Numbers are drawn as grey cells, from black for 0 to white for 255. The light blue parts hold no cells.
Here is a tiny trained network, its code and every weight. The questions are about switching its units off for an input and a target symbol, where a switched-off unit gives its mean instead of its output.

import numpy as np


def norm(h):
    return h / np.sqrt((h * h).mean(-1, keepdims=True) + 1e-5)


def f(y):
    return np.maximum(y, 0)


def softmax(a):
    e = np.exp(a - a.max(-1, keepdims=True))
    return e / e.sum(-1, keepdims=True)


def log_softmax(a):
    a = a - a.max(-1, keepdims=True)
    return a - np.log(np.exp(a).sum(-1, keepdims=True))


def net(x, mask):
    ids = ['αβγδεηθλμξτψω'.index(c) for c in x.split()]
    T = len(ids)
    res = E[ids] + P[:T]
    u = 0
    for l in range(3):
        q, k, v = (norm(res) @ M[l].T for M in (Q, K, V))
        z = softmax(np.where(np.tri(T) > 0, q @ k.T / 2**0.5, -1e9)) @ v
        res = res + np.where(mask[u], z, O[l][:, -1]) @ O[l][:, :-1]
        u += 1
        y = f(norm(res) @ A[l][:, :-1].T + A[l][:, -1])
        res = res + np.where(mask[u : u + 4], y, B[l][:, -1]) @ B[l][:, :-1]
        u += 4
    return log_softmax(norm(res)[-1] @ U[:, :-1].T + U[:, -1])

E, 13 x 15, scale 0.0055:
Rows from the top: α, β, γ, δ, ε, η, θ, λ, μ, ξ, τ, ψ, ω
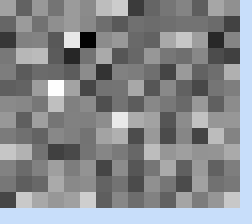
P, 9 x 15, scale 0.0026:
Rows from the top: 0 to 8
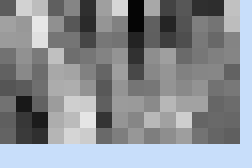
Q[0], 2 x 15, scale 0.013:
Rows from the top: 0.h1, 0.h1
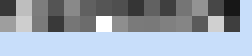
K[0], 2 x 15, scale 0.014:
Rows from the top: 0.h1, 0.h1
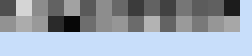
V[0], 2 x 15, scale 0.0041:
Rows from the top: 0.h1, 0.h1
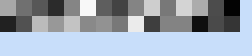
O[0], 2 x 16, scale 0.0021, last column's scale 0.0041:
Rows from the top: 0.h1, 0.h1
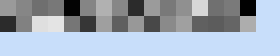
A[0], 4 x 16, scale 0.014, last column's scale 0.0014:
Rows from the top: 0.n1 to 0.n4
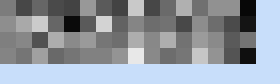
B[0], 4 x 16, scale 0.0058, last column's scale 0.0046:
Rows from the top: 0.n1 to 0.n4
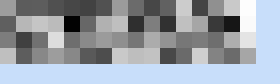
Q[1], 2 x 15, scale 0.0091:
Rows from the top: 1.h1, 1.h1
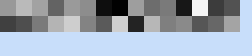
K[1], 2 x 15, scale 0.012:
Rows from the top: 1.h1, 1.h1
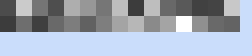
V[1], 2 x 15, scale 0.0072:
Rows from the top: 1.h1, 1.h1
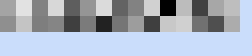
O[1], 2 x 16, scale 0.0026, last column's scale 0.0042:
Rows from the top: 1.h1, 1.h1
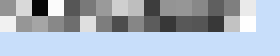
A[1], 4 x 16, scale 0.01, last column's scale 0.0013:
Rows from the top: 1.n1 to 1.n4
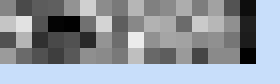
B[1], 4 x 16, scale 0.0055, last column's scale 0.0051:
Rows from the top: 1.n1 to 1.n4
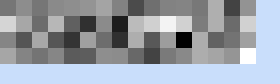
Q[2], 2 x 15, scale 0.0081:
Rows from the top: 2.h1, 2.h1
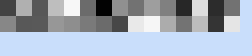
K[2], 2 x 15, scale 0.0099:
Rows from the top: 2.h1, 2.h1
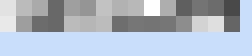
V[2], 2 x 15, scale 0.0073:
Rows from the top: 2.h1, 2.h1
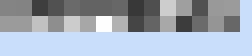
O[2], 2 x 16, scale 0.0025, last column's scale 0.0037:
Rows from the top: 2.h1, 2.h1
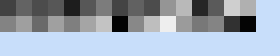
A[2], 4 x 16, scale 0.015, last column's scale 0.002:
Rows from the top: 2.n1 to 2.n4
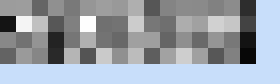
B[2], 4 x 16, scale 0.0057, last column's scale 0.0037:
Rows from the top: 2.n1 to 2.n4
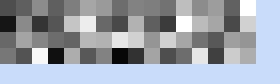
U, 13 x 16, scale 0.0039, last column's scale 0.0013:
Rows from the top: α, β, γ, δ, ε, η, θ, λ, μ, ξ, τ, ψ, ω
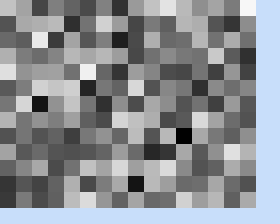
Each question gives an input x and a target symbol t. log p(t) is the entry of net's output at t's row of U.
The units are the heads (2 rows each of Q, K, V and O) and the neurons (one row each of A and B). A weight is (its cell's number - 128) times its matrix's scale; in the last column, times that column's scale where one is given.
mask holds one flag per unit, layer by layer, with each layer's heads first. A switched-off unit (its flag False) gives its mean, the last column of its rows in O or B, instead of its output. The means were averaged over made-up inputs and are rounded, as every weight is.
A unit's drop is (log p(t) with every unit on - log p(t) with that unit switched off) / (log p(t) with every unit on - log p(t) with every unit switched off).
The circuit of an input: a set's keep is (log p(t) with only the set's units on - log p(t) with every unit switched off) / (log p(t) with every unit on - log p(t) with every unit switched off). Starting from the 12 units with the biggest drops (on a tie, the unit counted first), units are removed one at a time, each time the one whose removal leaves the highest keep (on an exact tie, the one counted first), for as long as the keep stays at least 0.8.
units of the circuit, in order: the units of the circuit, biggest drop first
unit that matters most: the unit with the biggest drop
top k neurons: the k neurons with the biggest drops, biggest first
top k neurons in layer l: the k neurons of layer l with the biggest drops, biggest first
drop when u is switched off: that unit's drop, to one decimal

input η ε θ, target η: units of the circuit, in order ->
0.h1
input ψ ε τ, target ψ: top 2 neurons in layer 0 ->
0.n3, 0.n1
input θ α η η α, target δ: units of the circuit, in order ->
0.n1, 0.n2, 2.h1
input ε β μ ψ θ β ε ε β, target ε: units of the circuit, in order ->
1.h1, 0.n1
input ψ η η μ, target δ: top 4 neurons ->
0.n1, 0.n2, 0.n3, 1.n2
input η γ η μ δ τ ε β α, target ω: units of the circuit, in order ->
2.n1, 0.n2
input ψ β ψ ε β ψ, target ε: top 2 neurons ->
0.n1, 0.n2
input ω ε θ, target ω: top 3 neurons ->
2.n1, 0.n1, 0.n2
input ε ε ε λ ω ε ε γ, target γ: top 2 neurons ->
2.n4, 0.n1
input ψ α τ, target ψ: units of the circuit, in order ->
1.h1, 0.n1, 0.n2, 0.h1
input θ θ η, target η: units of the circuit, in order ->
0.h1, 0.n2
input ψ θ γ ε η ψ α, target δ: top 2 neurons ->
0.n2, 0.n1
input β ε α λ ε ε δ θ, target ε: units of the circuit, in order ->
1.h1, 0.n1
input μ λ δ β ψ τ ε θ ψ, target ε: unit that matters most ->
1.h1
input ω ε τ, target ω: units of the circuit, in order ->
1.h1, 2.n1, 0.n1, 0.n2
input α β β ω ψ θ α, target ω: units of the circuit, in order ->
0.n2, 2.n1, 0.n1
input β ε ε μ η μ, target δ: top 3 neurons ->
0.n1, 0.n2, 1.n2
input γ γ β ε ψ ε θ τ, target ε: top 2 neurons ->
0.n1, 0.n2
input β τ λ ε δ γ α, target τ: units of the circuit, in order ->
1.h1, 2.n3, 0.n2
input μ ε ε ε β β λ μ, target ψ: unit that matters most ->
1.h1
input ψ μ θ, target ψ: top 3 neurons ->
0.n1, 0.n2, 1.n2
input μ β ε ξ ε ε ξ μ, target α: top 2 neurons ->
1.n2, 0.n3
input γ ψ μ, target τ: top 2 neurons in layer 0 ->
0.n2, 0.n1
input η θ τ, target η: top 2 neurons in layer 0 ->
0.n2, 0.n1
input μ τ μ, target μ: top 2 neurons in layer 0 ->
0.n1, 0.n2
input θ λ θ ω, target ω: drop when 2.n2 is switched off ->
0.6
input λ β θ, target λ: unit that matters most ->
2.h1
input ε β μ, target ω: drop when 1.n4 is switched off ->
0.5
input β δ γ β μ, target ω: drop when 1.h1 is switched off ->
0.2
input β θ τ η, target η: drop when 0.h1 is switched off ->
0.6
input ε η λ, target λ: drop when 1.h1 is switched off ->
0.0
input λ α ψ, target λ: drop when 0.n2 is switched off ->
0.1
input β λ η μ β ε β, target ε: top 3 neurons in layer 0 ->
0.n1, 0.n2, 0.n4
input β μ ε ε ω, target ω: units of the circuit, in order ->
2.n2
